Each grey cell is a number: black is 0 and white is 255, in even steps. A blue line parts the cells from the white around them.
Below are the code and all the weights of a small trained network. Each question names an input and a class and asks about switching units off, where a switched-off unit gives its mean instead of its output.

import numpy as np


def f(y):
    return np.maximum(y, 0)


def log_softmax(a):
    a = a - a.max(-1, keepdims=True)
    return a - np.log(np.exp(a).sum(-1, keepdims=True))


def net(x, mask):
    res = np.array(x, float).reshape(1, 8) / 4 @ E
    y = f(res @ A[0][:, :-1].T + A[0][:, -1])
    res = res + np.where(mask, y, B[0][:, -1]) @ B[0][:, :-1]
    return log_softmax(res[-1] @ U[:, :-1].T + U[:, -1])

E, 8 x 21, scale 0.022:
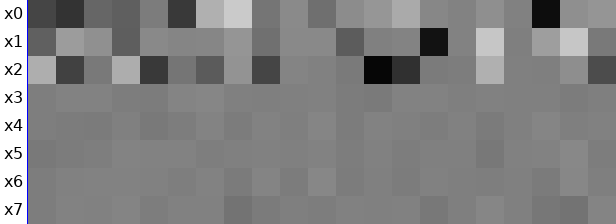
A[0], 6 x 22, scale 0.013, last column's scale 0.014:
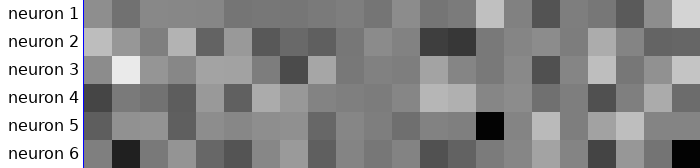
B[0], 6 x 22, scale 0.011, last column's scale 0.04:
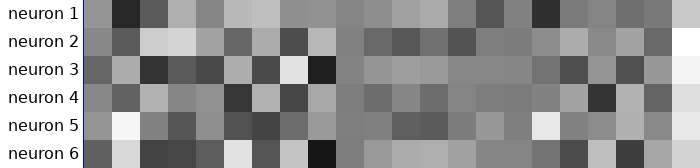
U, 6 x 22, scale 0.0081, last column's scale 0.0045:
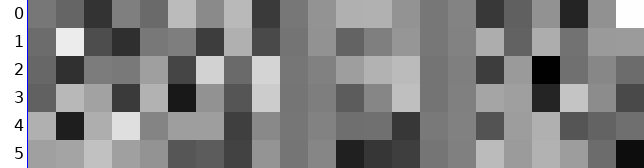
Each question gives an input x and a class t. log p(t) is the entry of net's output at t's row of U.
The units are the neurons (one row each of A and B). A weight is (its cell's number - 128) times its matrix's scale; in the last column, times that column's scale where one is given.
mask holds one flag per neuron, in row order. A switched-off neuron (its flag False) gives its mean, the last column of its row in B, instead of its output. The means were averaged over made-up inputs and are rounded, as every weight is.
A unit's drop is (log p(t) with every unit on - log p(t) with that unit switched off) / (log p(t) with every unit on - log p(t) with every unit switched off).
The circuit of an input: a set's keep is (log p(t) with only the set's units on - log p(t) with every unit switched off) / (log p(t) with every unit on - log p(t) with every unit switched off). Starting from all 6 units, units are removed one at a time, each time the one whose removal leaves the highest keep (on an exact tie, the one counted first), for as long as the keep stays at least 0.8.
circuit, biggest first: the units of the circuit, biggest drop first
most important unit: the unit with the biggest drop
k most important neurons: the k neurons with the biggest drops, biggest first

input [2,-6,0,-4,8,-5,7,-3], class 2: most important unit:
neuron 3
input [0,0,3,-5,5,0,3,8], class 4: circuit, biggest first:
neuron 3; neuron 5
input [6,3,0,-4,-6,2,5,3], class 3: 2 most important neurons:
neuron 3; neuron 4
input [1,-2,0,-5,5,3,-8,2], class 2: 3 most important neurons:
neuron 3; neuron 6; neuron 2
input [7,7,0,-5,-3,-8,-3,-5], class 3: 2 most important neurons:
neuron 4; neuron 3
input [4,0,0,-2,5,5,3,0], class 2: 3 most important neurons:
neuron 3; neuron 5; neuron 4
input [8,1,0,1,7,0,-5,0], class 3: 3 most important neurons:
neuron 4; neuron 3; neuron 1
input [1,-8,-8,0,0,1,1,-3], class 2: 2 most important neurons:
neuron 4; neuron 6
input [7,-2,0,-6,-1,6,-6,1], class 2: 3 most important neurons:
neuron 4; neuron 3; neuron 5
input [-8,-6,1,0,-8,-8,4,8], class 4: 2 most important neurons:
neuron 2; neuron 6
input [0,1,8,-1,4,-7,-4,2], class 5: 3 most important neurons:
neuron 2; neuron 3; neuron 1
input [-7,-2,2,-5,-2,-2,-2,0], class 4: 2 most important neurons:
neuron 2; neuron 5
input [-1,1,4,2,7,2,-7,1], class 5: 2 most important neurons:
neuron 1; neuron 3
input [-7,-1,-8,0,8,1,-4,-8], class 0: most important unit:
neuron 5
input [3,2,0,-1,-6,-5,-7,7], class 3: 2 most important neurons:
neuron 3; neuron 6
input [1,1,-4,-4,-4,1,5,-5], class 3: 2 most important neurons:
neuron 6; neuron 4
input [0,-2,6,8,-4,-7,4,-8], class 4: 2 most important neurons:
neuron 2; neuron 3
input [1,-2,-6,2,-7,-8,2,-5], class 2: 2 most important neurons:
neuron 4; neuron 6
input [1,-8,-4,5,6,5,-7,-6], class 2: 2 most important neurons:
neuron 6; neuron 4
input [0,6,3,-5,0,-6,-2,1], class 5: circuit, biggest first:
neuron 3
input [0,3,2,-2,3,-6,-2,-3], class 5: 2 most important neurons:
neuron 3; neuron 6
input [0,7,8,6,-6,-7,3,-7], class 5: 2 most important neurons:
neuron 2; neuron 3
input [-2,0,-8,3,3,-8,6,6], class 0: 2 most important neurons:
neuron 3; neuron 5
